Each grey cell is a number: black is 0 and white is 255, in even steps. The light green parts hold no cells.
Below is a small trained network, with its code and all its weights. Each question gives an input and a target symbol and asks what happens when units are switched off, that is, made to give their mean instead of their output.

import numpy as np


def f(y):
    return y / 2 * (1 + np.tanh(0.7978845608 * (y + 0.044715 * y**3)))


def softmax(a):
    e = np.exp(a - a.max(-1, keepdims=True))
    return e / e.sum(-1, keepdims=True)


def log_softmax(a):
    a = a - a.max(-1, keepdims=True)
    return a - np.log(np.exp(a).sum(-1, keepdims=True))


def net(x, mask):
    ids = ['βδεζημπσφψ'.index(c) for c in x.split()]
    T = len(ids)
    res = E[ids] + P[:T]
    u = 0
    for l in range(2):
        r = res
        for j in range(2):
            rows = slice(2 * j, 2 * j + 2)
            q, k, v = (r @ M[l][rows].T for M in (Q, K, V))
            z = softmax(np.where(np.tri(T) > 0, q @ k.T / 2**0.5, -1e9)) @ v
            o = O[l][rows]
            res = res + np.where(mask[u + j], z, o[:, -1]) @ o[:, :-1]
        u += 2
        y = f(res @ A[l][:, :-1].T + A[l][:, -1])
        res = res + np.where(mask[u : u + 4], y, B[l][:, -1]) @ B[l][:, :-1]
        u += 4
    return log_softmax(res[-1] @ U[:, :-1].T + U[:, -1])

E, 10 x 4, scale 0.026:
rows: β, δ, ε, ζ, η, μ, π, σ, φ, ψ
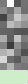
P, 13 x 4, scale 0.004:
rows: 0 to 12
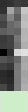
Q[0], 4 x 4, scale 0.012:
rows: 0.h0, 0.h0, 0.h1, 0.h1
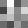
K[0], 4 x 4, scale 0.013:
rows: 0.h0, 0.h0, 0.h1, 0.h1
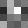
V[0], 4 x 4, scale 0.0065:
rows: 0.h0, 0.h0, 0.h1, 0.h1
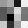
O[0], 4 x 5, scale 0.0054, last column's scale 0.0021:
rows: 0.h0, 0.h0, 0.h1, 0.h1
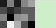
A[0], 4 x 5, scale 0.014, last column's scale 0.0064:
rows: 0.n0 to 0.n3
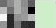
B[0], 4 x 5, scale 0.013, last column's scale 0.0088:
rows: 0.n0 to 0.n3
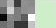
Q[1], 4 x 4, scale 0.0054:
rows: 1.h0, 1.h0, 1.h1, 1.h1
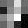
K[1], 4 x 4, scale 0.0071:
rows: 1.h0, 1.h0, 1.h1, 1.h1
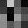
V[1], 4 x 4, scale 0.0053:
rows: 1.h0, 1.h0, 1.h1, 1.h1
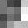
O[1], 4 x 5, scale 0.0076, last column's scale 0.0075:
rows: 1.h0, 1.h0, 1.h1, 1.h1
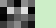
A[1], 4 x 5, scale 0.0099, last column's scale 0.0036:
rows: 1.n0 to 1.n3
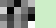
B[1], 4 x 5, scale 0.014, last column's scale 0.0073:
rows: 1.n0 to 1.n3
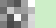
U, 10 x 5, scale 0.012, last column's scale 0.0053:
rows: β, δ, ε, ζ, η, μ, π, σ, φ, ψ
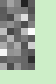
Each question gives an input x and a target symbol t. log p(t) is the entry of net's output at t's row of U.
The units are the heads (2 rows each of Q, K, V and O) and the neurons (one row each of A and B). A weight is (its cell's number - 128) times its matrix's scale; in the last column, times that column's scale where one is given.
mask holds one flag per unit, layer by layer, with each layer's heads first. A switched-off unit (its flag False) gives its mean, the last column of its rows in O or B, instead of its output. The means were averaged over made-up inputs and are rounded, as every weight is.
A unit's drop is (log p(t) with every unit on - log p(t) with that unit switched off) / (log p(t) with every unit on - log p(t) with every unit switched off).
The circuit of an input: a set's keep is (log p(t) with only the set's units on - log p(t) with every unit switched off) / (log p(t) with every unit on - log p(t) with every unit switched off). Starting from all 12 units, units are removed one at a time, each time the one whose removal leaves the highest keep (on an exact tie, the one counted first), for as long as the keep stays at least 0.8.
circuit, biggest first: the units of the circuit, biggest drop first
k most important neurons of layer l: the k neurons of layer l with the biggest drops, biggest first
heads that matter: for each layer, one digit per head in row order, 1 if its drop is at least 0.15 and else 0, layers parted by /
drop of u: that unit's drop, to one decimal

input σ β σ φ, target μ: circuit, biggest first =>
0.n2, 0.h1, 0.h0
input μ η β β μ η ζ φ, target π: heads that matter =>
10 / 10
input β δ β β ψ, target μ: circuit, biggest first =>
0.h0, 1.n2
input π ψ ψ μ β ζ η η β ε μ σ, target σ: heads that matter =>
00 / 01
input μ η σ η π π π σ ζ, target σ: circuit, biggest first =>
0.n2
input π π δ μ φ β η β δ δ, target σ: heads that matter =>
01 / 10
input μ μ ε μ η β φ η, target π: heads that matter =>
11 / 10
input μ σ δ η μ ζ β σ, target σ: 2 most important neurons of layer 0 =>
0.n2, 0.n3
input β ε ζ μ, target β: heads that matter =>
00 / 00
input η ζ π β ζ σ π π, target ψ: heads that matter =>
10 / 10
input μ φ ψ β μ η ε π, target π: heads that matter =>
00 / 11
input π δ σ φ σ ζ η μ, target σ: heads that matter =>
11 / 11
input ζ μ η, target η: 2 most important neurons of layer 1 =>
1.n0, 1.n3
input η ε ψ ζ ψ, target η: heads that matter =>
11 / 00
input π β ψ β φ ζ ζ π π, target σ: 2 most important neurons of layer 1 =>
1.n1, 1.n0
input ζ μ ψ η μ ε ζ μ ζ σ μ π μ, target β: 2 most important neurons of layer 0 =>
0.n2, 0.n1
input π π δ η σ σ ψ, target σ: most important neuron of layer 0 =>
0.n3
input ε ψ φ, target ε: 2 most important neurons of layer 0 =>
0.n2, 0.n3
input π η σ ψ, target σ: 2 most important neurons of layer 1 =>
1.n0, 1.n3
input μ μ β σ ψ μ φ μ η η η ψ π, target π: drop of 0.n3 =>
0.2
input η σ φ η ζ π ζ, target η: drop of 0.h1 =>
0.4
